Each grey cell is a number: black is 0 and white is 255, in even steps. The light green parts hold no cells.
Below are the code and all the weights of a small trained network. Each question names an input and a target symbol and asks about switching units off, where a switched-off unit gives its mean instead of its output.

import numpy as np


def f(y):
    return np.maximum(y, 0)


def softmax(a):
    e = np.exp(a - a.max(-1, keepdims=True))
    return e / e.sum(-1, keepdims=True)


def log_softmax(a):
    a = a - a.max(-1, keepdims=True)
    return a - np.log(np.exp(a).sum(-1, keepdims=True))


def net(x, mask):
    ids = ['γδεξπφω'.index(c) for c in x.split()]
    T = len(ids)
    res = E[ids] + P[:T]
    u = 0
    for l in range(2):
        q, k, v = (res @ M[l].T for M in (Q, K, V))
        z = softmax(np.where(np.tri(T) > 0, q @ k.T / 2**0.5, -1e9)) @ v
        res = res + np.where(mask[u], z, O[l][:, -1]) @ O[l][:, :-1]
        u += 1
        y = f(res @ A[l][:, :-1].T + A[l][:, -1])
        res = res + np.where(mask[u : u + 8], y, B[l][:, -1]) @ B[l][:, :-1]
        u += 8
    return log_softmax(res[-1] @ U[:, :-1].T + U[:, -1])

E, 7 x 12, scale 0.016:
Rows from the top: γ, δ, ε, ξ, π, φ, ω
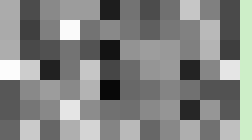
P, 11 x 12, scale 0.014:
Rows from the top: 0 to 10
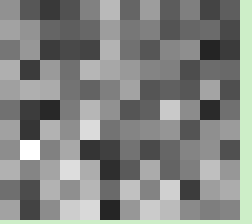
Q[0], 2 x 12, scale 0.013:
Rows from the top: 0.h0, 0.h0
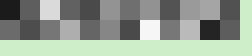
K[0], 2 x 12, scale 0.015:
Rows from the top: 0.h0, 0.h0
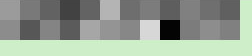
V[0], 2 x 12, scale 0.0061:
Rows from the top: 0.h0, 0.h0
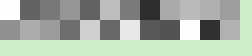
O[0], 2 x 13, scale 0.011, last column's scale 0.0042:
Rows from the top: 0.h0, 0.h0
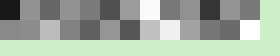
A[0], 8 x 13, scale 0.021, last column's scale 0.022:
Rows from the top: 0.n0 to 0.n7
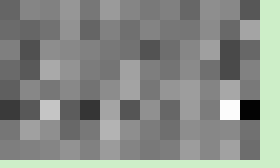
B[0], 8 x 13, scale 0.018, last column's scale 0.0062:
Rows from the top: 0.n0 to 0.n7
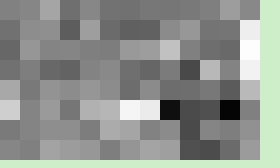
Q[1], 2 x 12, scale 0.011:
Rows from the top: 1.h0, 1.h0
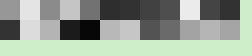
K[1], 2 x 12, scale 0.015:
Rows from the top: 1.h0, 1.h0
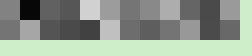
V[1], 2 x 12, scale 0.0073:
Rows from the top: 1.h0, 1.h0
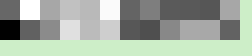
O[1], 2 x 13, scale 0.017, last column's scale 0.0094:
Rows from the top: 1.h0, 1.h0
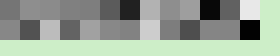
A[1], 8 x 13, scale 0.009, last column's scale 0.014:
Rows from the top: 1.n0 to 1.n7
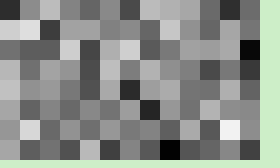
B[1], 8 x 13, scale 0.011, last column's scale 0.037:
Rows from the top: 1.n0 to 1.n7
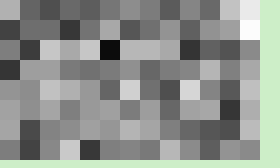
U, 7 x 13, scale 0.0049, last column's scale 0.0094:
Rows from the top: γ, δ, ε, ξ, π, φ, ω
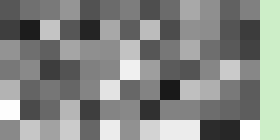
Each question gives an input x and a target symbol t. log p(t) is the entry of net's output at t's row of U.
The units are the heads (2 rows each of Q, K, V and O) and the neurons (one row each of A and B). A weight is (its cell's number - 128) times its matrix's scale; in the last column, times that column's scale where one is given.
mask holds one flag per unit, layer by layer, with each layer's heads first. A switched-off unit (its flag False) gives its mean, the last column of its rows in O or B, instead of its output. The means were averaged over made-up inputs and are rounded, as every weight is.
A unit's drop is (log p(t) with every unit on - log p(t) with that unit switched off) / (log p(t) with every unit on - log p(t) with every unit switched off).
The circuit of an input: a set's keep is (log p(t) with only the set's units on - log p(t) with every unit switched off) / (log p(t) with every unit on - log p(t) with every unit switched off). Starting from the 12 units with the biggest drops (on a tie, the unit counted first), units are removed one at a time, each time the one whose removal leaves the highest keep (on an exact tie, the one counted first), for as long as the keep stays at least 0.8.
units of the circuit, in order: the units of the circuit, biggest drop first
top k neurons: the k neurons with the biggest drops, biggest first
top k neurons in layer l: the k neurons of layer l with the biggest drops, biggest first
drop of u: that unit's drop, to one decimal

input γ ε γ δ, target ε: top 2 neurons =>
(1.n2; 0.n3)
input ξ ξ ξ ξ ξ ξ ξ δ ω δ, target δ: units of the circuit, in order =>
(1.h0)
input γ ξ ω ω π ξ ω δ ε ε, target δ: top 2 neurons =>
(0.n3; 1.n0)
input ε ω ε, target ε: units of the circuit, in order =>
(1.n2; 1.h0; 1.n5)
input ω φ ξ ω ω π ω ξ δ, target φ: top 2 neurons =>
(1.n0; 0.n1)
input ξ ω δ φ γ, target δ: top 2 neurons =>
(0.n3; 1.n0)
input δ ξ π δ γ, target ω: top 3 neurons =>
(0.n2; 1.n5; 1.n1)
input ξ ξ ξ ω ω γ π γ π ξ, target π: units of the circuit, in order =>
(1.n5; 0.h0; 1.h0)
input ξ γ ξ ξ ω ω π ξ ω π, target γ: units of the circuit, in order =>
(0.n3; 1.h0)
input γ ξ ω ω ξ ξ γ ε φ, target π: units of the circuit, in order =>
(1.h0; 0.n1; 1.n5)
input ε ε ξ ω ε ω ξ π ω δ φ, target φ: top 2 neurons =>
(1.n0; 1.n1)
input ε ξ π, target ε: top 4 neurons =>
(1.n2; 1.n5; 1.n1; 1.n0)
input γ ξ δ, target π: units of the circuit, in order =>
(1.h0; 1.n5)
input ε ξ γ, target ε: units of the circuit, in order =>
(1.n2; 1.h0; 1.n5)
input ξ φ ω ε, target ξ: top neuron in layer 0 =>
(0.n2)
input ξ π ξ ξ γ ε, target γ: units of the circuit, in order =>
(0.n1; 1.h0; 1.n6)
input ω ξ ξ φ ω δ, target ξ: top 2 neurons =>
(0.n2; 1.n0)
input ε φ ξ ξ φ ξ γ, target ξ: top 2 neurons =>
(0.n2; 0.n3)
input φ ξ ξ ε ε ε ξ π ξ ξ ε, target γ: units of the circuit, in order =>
(0.n3; 1.h0; 1.n6)
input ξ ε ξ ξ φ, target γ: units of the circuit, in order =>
(0.n1; 1.h0; 1.n6)
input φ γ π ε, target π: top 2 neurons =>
(1.n5; 0.n3)
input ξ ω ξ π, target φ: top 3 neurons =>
(1.n0; 0.n3; 1.n1)
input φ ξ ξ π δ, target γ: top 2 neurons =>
(0.n1; 0.n3)
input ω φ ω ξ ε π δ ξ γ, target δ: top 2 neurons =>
(1.n0; 0.n3)
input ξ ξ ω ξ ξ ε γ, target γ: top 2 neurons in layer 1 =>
(1.n6; 1.n0)
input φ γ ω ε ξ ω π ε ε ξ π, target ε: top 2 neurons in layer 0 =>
(0.n3; 0.n2)
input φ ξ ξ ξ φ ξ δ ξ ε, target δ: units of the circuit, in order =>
(1.h0; 1.n0)
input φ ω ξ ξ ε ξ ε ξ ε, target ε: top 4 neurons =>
(1.n2; 1.n5; 1.n1; 1.n0)
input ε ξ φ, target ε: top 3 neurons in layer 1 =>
(1.n2; 1.n5; 1.n1)
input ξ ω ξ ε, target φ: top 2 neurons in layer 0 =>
(0.n3; 0.n1)
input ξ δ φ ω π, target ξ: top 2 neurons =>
(0.n2; 0.n3)
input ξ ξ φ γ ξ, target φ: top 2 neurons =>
(1.n7; 0.n2)
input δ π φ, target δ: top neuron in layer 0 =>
(0.n1)
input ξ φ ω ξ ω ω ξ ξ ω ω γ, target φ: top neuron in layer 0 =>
(0.n3)
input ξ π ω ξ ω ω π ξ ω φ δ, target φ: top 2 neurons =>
(1.n0; 1.n1)
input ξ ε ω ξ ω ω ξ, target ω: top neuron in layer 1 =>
(1.n4)
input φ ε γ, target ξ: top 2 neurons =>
(0.n2; 0.n1)
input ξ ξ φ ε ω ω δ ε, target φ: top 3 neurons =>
(1.n0; 1.n1; 0.n1)
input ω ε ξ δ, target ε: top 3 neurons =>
(1.n2; 0.n3; 1.n5)
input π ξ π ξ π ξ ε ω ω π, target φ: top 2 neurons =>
(1.n0; 1.n1)
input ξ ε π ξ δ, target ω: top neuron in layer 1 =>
(1.n5)
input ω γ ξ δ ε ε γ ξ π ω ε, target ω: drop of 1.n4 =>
-0.1
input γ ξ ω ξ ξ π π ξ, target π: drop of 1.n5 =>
0.4
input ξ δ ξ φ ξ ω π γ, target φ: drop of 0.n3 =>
0.1
